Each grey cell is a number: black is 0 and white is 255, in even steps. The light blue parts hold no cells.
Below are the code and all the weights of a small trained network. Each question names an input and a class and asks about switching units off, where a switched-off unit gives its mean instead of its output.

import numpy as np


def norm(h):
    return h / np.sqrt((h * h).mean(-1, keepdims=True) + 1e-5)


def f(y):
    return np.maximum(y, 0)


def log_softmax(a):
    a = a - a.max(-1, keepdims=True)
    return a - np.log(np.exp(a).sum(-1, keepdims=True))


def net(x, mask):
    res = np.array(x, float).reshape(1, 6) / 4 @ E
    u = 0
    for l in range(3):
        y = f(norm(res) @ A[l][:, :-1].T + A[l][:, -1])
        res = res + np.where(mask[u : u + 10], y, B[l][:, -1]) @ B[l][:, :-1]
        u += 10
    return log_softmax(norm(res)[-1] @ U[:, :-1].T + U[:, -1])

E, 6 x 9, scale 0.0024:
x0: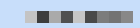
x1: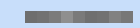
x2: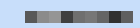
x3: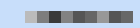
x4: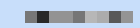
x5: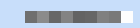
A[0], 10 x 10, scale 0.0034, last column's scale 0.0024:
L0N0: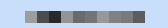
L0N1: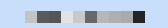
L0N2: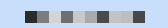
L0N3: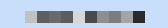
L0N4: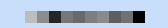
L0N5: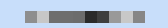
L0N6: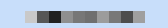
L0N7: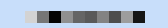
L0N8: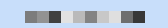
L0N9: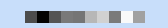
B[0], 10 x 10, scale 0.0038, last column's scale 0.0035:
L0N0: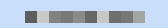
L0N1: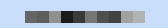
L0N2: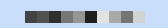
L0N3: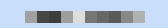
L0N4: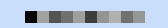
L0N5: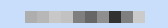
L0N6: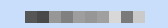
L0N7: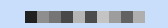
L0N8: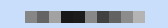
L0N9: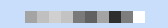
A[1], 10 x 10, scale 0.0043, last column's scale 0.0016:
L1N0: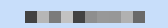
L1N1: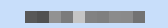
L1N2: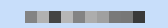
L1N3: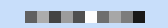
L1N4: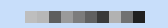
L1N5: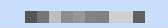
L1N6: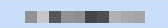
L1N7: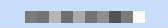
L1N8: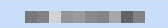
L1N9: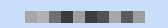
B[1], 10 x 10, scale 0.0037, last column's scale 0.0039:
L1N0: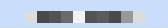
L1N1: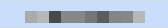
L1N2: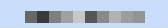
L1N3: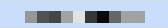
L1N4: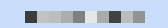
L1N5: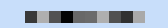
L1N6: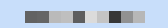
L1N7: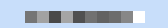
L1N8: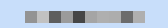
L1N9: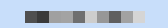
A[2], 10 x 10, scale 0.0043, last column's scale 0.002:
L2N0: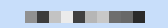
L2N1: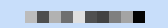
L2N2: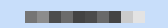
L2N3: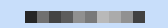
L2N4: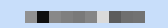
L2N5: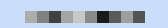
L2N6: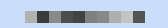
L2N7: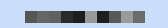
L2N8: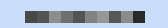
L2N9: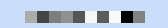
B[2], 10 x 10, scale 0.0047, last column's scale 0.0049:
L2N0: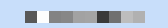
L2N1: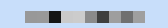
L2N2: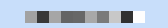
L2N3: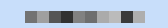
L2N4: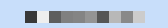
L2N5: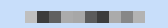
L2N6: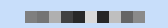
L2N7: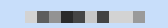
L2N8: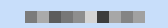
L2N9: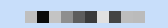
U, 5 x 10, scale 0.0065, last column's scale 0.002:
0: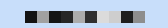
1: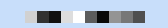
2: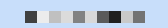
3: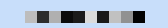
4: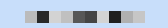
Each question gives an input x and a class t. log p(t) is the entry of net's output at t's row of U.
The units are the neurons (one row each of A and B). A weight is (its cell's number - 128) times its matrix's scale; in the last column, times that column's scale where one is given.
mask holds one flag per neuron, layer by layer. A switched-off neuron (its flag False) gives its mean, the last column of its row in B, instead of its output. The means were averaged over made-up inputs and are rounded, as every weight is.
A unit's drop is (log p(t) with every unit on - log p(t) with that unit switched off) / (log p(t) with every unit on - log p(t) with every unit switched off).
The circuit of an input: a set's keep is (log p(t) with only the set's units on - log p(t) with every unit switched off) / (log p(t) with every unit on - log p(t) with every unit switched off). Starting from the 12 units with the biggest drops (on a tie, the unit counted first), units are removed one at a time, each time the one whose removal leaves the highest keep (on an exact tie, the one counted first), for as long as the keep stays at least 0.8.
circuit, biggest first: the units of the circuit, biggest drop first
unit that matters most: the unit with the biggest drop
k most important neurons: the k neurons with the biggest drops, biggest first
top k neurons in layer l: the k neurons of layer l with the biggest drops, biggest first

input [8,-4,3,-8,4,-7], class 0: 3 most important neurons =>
(L0N2, L1N0, L1N3)
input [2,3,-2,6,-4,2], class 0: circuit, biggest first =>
(L0N7)
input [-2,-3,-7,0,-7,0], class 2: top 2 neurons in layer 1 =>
(L1N6, L1N4)
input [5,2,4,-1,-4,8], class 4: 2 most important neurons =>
(L0N5, L1N0)
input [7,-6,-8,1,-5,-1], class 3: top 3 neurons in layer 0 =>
(L0N1, L0N8, L0N9)
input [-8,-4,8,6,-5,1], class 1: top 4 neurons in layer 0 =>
(L0N8, L0N1, L0N2, L0N5)
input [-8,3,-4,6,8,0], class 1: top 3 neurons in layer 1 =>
(L1N0, L1N3, L1N6)
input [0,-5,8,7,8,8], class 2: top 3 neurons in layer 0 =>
(L0N9, L0N8, L0N1)
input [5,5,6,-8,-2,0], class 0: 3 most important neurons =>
(L0N2, L0N8, L0N1)
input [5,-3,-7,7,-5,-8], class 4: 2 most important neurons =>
(L2N9, L0N6)
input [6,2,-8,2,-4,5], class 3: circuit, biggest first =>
(L0N1, L2N6)
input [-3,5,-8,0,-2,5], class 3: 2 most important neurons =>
(L0N8, L0N1)
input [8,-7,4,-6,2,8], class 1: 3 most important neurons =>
(L0N3, L2N1, L2N9)
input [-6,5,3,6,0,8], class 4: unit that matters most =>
L0N5
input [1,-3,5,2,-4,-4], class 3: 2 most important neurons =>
(L0N9, L2N7)
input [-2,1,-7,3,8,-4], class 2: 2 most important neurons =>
(L0N9, L2N0)
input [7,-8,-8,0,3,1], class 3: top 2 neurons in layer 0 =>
(L0N1, L0N8)
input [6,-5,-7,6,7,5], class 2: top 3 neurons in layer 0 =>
(L0N9, L0N2, L0N0)
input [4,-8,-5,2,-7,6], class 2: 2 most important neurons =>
(L1N6, L0N5)
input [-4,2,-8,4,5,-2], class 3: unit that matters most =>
L0N8
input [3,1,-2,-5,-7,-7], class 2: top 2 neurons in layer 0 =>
(L0N6, L0N7)
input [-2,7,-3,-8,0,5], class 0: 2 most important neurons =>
(L0N2, L1N5)
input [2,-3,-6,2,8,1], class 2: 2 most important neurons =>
(L0N9, L2N0)
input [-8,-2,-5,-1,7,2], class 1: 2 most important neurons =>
(L1N0, L1N3)
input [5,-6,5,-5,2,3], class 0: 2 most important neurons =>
(L0N2, L1N0)
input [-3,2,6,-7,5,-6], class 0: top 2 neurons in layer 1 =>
(L1N9, L1N6)
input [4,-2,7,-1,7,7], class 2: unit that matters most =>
L0N9
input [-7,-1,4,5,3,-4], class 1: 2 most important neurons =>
(L1N3, L0N2)
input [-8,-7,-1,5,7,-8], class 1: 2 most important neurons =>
(L1N3, L1N2)
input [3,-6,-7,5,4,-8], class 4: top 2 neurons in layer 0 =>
(L0N6, L0N2)
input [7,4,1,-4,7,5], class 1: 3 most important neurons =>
(L0N3, L1N6, L1N9)
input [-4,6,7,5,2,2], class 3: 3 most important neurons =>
(L0N2, L2N7, L2N2)
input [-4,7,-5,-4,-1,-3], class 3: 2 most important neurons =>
(L0N8, L2N7)
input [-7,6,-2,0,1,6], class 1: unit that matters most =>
L1N0
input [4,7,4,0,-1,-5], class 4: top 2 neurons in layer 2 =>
(L2N9, L2N2)
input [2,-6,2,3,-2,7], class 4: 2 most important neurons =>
(L0N5, L2N4)
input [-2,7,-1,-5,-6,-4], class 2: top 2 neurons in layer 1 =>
(L1N6, L1N9)
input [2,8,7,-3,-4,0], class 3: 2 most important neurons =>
(L0N9, L2N7)
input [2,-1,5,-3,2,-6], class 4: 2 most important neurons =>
(L2N9, L0N1)
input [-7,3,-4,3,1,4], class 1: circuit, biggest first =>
(L1N0)
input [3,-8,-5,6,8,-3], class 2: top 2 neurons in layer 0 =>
(L0N9, L0N2)
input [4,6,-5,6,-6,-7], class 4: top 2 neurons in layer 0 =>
(L0N6, L0N2)
